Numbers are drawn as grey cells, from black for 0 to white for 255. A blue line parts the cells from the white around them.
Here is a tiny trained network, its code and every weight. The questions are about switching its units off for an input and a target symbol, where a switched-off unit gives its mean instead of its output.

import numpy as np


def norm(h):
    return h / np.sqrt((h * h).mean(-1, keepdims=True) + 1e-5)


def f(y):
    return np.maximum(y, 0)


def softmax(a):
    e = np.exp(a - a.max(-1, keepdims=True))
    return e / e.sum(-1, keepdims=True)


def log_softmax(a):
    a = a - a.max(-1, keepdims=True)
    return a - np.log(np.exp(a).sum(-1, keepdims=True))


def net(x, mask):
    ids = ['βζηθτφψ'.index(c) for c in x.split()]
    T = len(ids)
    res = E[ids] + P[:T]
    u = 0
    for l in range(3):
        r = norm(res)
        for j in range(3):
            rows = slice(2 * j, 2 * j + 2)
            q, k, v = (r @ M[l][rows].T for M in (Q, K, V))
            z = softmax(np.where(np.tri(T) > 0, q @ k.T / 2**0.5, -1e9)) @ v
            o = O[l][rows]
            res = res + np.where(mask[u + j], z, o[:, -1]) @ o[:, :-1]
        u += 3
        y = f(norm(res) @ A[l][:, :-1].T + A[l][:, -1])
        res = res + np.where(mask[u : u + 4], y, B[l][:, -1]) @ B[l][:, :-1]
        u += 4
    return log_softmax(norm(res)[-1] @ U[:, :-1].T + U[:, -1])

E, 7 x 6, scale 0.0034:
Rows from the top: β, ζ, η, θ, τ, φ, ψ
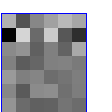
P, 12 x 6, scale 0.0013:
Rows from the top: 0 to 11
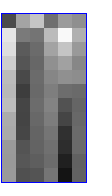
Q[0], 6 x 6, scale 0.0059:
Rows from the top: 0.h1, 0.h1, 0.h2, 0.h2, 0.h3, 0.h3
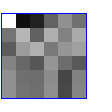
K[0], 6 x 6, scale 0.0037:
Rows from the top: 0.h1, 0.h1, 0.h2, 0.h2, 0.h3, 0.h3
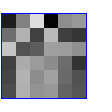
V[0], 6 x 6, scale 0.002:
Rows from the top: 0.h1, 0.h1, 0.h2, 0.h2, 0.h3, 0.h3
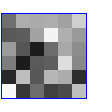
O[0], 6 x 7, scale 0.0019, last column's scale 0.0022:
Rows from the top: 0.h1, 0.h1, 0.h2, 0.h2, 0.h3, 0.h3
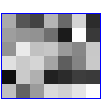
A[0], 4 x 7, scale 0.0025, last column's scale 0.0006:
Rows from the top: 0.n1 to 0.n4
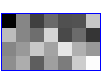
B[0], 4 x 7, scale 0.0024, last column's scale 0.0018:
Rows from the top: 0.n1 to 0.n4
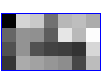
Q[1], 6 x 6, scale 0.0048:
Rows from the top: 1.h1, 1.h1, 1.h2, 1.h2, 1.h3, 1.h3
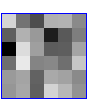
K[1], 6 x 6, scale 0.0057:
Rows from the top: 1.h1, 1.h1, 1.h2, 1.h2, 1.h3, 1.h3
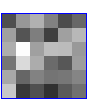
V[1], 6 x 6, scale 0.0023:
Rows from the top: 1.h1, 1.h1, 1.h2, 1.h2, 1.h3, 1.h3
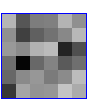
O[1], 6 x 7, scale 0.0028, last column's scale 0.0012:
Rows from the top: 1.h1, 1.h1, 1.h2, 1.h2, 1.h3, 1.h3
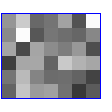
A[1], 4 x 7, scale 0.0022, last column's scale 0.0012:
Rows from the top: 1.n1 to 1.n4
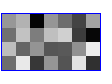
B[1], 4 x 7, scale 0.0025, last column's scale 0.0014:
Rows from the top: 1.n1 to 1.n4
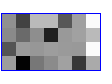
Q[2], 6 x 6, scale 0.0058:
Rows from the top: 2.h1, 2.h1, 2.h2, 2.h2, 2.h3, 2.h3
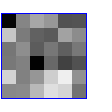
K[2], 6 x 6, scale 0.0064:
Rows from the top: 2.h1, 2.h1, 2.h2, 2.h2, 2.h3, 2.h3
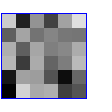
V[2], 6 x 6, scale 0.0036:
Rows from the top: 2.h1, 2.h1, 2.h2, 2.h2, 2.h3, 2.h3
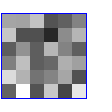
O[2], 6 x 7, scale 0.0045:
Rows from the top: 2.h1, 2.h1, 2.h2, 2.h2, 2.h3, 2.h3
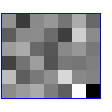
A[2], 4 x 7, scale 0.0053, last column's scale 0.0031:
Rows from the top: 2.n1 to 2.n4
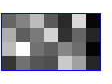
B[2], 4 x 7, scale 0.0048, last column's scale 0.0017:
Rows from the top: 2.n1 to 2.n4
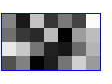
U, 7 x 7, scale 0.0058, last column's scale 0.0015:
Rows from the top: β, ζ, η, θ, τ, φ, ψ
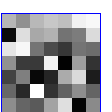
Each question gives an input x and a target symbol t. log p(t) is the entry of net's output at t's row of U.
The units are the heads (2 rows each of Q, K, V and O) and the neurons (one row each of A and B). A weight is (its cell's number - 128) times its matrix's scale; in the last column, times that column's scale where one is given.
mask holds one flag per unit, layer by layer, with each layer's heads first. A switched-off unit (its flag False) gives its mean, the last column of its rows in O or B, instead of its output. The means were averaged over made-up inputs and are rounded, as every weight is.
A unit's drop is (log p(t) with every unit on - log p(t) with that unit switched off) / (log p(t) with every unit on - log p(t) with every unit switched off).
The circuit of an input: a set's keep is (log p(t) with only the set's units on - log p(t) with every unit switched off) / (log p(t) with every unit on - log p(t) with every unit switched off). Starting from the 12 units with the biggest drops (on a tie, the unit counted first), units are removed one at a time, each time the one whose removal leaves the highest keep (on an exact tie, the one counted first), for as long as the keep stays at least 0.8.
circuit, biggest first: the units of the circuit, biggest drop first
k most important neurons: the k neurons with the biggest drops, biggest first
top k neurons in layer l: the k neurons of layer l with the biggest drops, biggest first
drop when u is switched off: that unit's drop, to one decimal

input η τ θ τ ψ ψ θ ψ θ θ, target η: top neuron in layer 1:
[1.n4]
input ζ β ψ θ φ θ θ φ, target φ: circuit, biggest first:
[2.h3; 2.n1]
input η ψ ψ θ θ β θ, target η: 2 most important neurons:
[1.n4; 2.n3]
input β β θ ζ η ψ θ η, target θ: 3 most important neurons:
[1.n4; 2.n2; 0.n4]
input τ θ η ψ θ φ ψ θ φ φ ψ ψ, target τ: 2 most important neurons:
[2.n4; 0.n2]
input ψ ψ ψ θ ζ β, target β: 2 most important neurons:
[2.n1; 0.n1]
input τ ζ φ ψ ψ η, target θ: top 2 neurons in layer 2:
[2.n2; 2.n1]
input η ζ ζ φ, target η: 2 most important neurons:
[1.n4; 1.n1]
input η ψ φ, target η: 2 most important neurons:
[1.n4; 2.n3]
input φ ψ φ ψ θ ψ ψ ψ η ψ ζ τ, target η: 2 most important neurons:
[2.n3; 0.n3]
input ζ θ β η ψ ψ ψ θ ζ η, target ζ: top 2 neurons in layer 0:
[0.n1; 0.n3]
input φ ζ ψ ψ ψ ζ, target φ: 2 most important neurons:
[2.n1; 0.n2]
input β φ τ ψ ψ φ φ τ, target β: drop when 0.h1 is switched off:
0.4
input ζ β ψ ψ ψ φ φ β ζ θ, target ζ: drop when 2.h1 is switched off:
0.3
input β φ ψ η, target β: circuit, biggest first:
[2.h3]
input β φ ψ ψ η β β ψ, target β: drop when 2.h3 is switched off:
0.8
